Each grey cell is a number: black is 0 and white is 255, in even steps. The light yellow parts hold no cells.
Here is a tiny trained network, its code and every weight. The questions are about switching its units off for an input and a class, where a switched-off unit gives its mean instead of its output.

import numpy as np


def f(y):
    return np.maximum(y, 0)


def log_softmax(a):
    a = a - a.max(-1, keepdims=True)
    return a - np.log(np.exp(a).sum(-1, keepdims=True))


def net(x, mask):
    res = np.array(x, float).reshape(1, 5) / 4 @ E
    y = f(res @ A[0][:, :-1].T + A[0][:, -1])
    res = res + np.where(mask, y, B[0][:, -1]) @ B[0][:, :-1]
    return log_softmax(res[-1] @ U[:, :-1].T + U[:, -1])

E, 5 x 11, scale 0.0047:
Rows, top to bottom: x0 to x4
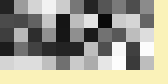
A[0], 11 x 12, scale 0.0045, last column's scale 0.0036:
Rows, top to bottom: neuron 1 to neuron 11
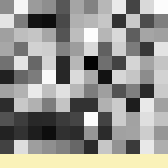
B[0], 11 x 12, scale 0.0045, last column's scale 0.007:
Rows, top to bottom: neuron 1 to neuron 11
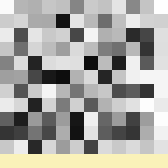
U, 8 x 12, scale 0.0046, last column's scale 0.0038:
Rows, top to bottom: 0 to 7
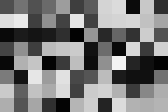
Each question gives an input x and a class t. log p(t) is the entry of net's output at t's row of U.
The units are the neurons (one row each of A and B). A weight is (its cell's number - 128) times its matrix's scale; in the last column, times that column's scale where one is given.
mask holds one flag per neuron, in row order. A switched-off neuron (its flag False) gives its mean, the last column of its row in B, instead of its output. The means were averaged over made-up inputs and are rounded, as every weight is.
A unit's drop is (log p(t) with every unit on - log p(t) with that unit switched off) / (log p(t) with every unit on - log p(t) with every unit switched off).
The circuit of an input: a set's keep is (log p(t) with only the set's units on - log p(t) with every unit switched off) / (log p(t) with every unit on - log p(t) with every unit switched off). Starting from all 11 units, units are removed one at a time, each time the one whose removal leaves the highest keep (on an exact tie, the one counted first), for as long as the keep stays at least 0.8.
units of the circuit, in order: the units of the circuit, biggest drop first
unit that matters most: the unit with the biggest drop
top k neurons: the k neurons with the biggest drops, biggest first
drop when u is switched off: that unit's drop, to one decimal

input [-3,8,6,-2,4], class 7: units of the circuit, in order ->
neuron 6; neuron 11
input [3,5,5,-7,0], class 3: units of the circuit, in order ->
neuron 5; neuron 1
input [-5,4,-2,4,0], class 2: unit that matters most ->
neuron 10
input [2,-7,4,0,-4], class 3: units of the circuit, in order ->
neuron 1; neuron 5
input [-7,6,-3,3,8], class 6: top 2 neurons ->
neuron 3; neuron 1
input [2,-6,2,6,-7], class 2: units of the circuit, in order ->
neuron 10; neuron 1
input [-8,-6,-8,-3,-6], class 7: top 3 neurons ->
neuron 2; neuron 5; neuron 3
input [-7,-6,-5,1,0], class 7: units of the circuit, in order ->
neuron 2; neuron 5
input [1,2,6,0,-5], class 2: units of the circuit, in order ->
neuron 10; neuron 11; neuron 1
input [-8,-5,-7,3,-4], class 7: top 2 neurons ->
neuron 2; neuron 7
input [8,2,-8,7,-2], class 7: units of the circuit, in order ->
neuron 7; neuron 6
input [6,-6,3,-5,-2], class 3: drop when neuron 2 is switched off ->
0.1
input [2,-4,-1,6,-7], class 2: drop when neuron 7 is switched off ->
0.0
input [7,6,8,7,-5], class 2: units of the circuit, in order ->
neuron 10
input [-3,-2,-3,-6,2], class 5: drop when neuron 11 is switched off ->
0.2
